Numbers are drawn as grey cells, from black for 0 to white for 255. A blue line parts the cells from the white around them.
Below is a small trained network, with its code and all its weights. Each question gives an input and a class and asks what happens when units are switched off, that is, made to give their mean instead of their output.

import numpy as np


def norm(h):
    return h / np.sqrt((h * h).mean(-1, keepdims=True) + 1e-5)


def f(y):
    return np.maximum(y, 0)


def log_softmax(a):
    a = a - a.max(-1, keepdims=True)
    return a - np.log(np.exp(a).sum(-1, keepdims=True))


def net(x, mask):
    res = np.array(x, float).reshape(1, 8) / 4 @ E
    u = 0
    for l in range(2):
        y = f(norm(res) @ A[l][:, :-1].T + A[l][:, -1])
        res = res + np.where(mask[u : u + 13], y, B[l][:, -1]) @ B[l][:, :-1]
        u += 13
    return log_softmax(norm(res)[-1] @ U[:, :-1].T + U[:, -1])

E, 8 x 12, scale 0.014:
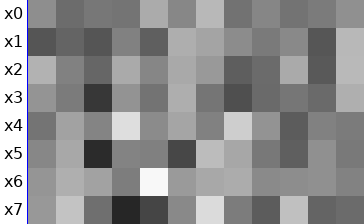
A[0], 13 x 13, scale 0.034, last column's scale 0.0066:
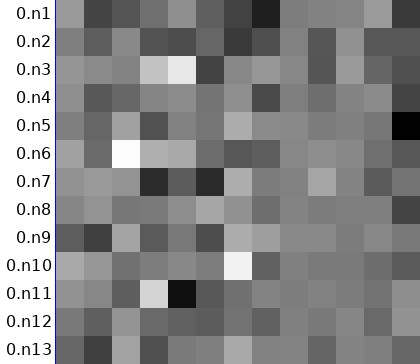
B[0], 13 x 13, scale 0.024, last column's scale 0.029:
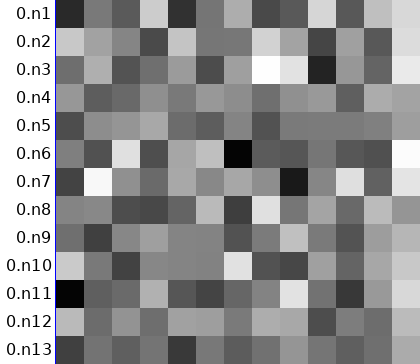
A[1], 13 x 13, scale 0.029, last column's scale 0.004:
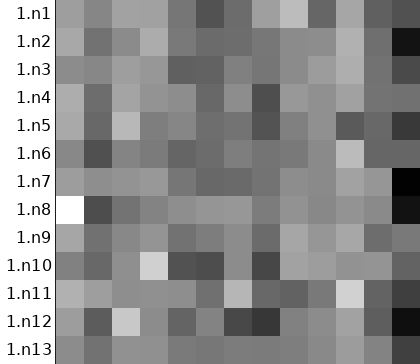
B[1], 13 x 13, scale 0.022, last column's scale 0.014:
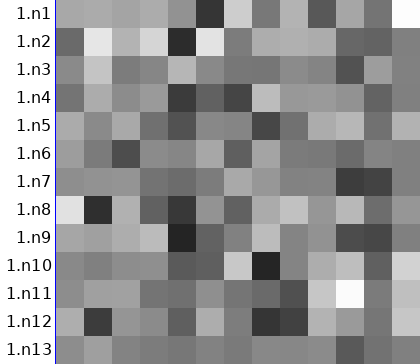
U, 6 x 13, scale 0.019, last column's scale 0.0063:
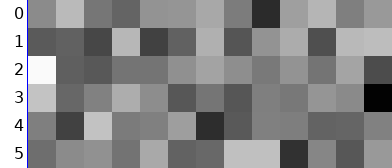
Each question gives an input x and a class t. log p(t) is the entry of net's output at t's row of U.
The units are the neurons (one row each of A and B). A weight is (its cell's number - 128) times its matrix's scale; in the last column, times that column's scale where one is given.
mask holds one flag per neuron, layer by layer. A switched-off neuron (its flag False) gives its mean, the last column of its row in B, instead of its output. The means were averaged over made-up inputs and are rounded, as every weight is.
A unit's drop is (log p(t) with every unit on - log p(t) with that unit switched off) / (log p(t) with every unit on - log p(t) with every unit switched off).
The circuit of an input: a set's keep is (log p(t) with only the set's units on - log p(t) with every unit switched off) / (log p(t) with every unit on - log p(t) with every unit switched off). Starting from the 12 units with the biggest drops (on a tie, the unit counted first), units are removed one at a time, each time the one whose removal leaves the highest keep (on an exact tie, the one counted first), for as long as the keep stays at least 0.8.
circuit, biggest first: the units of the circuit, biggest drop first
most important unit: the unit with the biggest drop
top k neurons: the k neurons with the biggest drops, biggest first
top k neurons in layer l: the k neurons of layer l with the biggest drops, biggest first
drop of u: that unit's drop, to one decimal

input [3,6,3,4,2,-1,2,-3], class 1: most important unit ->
0.n2
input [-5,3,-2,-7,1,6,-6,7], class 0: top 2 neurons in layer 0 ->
[0.n7; 0.n3]
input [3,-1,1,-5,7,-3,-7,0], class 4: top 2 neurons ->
[0.n3; 0.n6]
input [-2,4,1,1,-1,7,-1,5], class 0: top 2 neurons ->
[0.n7; 0.n1]
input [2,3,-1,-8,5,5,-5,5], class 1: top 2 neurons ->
[0.n11; 0.n9]
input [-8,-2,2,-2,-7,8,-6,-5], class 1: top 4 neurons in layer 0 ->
[0.n1; 0.n11; 0.n3; 0.n6]
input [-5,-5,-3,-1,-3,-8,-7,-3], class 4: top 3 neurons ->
[0.n6; 0.n3; 0.n1]
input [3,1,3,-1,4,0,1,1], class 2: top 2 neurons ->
[0.n7; 0.n10]
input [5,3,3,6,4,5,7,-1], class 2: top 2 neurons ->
[0.n10; 0.n7]
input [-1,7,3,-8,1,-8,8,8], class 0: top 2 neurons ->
[0.n11; 0.n1]
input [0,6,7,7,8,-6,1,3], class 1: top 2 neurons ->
[0.n6; 0.n2]
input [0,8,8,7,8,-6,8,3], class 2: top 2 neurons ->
[0.n7; 0.n11]
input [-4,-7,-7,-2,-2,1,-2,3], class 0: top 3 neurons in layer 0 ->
[0.n7; 0.n3; 0.n11]
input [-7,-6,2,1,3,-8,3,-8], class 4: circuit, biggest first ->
[0.n6]
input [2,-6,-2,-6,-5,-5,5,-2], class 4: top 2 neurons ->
[0.n6; 1.n12]
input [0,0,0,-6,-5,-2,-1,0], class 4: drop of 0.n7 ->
-0.1
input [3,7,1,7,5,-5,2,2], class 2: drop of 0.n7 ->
0.4
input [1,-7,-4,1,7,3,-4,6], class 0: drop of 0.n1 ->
0.1
